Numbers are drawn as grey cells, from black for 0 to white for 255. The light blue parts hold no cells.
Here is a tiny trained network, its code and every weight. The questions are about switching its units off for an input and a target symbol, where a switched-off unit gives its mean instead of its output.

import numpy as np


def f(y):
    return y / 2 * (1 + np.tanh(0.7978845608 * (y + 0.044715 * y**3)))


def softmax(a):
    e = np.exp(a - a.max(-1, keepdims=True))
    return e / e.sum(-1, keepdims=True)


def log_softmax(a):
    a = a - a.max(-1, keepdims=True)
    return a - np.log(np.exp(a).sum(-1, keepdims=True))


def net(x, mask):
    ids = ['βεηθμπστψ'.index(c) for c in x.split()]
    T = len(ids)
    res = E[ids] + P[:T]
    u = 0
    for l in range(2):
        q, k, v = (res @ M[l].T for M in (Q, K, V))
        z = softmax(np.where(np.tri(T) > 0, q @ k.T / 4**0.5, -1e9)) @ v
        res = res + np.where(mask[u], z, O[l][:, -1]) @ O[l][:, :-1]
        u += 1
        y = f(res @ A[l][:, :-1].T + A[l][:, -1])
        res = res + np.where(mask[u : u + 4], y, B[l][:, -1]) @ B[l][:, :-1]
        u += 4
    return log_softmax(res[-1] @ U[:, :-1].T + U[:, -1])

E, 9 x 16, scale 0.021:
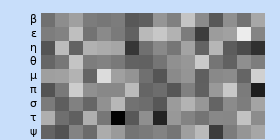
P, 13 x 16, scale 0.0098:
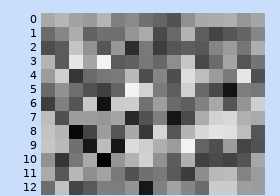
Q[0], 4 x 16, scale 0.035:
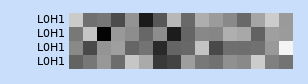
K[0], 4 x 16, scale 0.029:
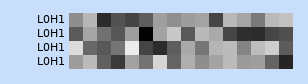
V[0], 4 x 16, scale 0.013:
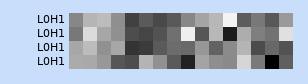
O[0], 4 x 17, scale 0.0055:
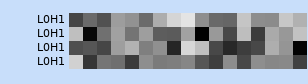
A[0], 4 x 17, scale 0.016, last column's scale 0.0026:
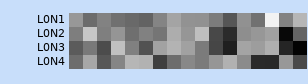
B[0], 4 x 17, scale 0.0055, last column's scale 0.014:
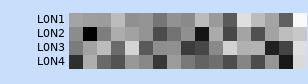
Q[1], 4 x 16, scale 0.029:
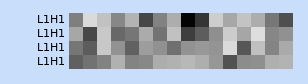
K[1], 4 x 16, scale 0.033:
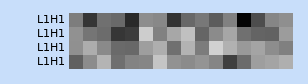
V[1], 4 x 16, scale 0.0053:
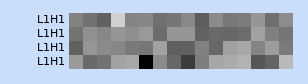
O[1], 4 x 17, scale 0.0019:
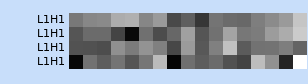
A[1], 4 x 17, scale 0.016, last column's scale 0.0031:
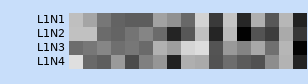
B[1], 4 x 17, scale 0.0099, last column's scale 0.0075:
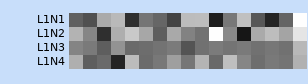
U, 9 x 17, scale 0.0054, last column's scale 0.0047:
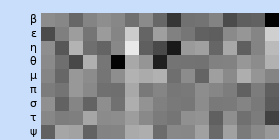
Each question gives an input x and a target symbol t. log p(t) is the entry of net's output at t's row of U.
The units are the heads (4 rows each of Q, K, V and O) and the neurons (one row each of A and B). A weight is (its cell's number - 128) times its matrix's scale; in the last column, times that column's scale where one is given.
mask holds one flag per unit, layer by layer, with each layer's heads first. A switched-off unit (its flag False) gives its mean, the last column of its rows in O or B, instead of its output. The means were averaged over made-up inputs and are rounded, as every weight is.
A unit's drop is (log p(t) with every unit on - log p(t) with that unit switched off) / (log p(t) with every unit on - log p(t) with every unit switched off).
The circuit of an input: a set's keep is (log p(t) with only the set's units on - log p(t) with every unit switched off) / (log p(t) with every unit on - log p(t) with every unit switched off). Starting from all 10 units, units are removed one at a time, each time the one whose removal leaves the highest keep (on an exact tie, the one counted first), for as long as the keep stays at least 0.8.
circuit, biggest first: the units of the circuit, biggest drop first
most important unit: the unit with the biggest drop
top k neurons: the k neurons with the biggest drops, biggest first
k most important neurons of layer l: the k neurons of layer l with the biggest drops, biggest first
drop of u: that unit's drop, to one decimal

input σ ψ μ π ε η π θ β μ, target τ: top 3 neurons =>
(L1N2 L0N1 L0N2)
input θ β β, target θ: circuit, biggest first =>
(L0H1 L1N3)
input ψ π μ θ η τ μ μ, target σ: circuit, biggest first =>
(L0H1 L1N4 L0N3)
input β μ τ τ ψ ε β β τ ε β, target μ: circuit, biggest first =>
(L0H1)
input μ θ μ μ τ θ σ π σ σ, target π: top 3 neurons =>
(L1N1 L0N2 L0N4)
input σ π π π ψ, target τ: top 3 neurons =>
(L1N2 L0N1 L0N2)
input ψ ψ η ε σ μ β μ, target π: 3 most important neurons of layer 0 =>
(L0N2 L0N4 L0N1)
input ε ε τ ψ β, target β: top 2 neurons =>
(L0N4 L0N1)
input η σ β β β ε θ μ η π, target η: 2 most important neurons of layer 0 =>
(L0N3 L0N2)
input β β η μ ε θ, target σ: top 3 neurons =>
(L1N4 L0N3 L0N4)
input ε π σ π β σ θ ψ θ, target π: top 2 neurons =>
(L1N1 L0N2)
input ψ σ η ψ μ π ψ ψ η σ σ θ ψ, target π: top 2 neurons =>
(L1N1 L0N2)
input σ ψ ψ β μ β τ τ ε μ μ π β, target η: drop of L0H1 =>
0.9
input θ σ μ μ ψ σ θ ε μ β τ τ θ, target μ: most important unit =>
L0H1
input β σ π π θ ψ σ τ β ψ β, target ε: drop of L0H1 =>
0.8
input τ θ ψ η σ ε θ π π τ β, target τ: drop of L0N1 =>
0.1
